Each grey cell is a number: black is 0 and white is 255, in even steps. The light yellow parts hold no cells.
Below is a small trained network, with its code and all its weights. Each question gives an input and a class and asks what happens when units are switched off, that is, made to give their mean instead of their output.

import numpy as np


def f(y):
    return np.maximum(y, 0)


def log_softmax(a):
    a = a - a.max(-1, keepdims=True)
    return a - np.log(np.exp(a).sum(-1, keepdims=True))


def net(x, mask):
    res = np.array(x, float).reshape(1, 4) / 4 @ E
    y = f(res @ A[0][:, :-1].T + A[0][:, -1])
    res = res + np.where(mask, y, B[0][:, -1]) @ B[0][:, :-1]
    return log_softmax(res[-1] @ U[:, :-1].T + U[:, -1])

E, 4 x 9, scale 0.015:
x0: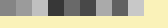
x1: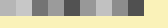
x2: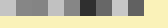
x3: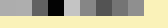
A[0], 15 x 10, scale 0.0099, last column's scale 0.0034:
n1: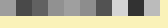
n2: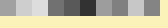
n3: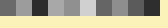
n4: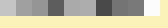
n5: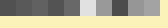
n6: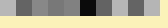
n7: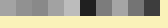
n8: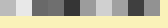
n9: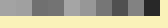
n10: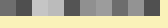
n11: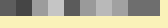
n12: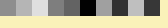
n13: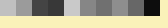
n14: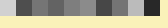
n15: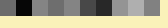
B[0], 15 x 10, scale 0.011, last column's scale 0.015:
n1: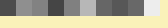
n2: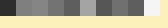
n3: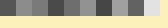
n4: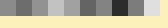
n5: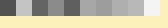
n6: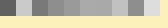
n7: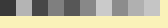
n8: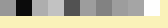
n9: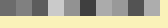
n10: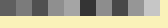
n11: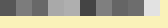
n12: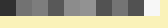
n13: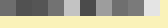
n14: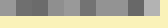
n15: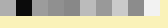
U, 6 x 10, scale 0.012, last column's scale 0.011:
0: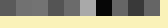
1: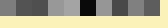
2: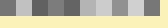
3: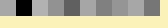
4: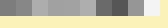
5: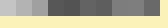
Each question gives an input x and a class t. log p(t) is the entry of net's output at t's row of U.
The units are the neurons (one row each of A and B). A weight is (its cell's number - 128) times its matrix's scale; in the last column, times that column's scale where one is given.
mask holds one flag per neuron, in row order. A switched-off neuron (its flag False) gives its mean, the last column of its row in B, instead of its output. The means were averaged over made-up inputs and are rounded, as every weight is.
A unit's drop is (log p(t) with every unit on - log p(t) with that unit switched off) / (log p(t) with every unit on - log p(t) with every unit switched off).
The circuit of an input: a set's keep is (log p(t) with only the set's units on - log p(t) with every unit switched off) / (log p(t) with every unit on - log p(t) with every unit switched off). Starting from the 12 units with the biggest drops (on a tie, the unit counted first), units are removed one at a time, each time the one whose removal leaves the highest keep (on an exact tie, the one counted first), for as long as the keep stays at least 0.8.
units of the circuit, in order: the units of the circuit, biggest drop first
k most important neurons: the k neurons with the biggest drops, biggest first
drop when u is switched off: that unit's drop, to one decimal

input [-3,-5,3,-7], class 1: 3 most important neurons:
[n11; n10; n8]
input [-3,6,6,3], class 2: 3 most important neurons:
[n7; n6; n15]
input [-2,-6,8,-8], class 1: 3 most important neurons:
[n11; n10; n5]
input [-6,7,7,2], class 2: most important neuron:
[n7]
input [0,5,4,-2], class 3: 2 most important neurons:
[n8; n5]
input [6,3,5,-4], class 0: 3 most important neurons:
[n12; n2; n5]
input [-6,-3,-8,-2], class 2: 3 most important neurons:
[n5; n12; n2]
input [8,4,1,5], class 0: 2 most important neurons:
[n2; n12]
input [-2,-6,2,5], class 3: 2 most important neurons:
[n15; n11]
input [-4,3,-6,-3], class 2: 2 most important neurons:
[n5; n12]
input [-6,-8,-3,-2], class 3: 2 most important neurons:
[n15; n12]
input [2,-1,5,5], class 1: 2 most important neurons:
[n5; n13]
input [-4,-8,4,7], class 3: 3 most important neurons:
[n15; n11; n10]
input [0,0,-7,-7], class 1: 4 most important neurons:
[n10; n11; n6; n7]
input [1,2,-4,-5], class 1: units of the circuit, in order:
[n10]
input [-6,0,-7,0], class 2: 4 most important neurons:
[n5; n12; n2; n1]
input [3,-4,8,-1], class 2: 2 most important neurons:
[n7; n6]
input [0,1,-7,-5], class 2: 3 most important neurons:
[n5; n13; n4]
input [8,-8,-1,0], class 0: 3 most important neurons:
[n12; n8; n2]
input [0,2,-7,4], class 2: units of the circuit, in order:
[n5]
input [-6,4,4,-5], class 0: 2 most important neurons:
[n1; n3]
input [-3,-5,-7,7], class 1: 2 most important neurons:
[n13; n4]
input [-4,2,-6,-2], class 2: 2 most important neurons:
[n5; n12]
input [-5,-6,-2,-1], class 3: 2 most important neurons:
[n15; n12]
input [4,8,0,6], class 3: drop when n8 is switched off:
1.5
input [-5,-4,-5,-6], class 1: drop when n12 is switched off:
0.3
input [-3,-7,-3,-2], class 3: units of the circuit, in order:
[n15]
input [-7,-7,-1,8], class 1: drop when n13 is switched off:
0.8
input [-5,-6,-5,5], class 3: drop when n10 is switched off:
0.1
